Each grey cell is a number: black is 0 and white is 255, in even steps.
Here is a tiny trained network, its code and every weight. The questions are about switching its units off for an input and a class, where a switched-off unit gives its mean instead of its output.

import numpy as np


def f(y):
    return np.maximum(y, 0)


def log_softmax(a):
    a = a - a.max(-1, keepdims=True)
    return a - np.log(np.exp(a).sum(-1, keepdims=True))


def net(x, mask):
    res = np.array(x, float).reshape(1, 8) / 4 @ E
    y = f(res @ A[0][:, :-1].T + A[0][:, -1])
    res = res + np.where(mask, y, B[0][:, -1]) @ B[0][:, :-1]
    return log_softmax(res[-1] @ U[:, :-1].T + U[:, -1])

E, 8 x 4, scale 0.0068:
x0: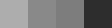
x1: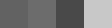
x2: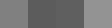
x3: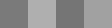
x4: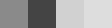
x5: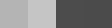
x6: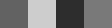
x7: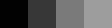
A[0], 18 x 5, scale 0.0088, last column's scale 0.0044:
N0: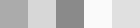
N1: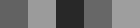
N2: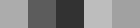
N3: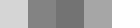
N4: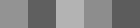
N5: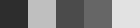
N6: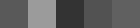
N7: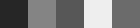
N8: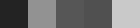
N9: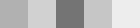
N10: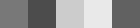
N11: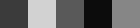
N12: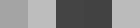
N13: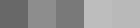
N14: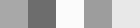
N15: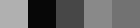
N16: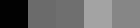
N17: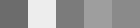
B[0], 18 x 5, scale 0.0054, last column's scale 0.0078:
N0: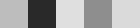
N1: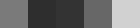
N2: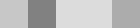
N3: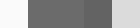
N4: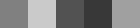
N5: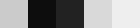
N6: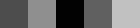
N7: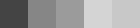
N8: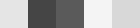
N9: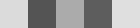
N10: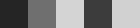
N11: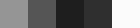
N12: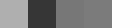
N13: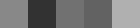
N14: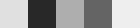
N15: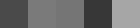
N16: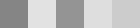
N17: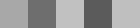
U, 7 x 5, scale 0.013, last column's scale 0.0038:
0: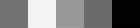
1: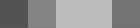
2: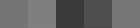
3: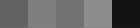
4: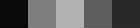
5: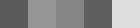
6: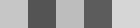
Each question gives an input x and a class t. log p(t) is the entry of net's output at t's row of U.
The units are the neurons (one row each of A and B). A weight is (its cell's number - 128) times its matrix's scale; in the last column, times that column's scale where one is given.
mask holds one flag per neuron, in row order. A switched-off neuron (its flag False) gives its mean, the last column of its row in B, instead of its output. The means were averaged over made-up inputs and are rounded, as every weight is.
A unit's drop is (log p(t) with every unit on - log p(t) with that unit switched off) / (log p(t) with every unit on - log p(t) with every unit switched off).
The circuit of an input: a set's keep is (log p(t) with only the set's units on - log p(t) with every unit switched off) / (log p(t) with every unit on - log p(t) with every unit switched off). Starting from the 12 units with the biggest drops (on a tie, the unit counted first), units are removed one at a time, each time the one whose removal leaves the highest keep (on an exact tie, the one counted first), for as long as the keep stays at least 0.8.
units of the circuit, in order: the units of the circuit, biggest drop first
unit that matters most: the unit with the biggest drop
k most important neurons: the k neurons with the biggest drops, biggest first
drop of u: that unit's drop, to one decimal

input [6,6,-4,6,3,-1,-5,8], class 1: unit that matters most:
N16
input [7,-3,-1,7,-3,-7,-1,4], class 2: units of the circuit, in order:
N0; N9
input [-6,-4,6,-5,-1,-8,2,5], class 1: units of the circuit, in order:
N16; N7
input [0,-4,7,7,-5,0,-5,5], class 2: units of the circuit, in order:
N0; N14
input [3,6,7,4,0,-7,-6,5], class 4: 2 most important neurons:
N10; N15
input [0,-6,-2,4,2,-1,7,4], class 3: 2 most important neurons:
N14; N3
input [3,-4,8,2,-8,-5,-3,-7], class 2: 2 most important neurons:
N0; N14
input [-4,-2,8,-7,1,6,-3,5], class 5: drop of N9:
0.1
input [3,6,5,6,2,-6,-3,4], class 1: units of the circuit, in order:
N16; N7
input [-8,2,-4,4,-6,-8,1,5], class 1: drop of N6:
0.0
